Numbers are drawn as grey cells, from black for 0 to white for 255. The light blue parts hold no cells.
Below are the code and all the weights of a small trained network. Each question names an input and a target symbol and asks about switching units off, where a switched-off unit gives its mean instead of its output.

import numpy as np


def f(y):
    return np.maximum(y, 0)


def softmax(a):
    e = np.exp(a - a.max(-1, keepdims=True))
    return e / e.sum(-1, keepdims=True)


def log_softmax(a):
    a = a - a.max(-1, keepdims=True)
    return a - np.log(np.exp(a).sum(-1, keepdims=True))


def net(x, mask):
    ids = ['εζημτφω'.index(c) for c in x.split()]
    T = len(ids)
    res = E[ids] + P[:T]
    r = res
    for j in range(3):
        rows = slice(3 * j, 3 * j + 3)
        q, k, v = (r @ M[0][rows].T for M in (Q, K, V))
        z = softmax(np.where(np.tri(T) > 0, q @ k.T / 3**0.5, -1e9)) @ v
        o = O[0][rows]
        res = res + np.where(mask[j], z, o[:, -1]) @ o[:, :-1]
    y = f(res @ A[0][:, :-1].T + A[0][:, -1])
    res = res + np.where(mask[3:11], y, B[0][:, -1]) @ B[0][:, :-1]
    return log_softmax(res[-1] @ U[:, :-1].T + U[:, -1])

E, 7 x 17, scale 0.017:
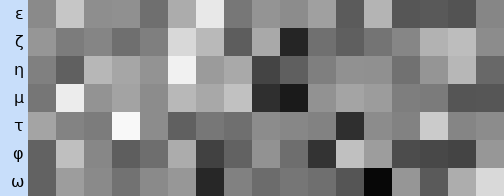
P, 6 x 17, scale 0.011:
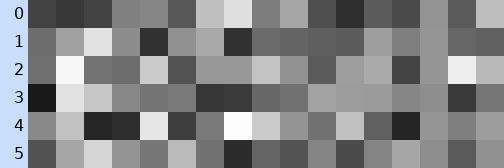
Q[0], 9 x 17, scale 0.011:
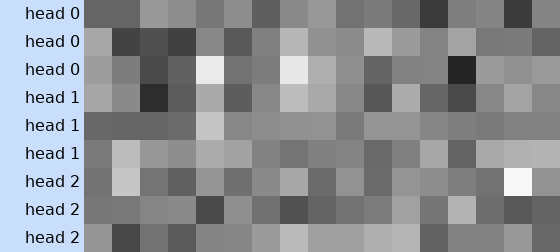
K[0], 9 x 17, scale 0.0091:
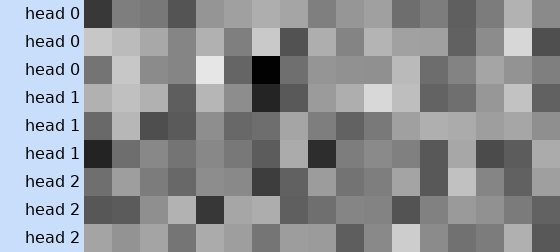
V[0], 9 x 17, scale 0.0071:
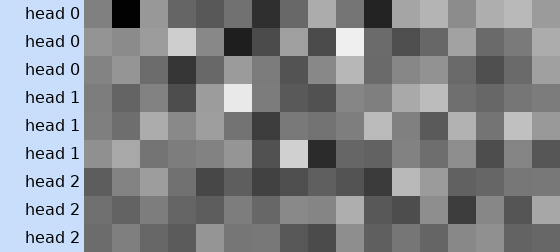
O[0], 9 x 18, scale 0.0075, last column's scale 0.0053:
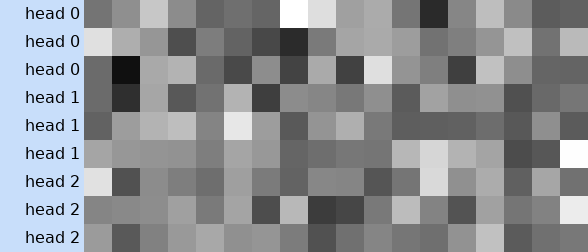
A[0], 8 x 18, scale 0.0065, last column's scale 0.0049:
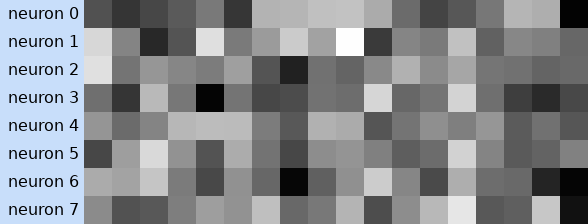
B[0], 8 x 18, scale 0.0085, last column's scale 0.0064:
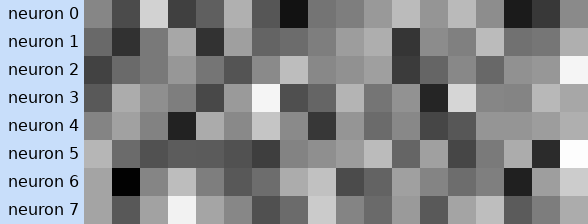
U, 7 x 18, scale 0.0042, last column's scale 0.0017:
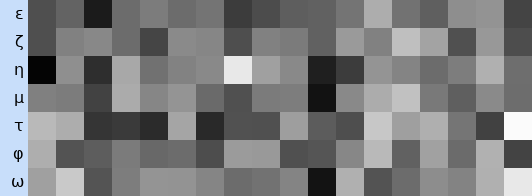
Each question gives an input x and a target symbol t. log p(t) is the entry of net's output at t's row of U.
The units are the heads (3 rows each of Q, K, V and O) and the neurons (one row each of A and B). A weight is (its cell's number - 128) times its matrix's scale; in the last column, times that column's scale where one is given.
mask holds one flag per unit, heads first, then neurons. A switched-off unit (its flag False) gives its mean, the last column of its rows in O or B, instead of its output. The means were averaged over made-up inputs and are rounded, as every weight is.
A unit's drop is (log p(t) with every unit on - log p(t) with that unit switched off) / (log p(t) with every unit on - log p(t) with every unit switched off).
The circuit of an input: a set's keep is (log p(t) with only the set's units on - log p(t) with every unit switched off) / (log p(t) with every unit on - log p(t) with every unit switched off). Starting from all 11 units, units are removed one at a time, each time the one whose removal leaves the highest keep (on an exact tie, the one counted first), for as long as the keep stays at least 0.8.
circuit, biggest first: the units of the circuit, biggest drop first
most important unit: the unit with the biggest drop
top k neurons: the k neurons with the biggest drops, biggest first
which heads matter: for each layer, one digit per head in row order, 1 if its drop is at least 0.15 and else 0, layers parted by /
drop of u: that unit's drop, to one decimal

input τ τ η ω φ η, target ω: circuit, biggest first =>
head 1; head 0
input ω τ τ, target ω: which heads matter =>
010
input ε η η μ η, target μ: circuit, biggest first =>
head 0; neuron 7
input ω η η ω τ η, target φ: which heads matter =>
100
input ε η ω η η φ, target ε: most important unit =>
head 0
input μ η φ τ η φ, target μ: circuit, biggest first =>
head 0; neuron 7
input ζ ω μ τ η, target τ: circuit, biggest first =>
neuron 1; head 0
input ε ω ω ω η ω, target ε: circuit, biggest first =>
head 0; head 1
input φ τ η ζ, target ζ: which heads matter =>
110
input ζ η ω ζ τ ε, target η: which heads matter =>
110
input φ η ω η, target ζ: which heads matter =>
110
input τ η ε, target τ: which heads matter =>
100
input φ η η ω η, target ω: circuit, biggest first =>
head 1; neuron 4
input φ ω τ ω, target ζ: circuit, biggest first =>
neuron 3; head 0
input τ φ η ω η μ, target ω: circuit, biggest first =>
head 1; head 0
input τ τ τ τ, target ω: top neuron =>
neuron 5
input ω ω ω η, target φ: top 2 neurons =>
neuron 6; neuron 5
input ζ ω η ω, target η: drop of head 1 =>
0.5
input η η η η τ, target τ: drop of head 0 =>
0.9
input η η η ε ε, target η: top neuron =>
neuron 5
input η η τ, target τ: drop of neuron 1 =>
0.3
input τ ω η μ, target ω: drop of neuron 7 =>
0.0
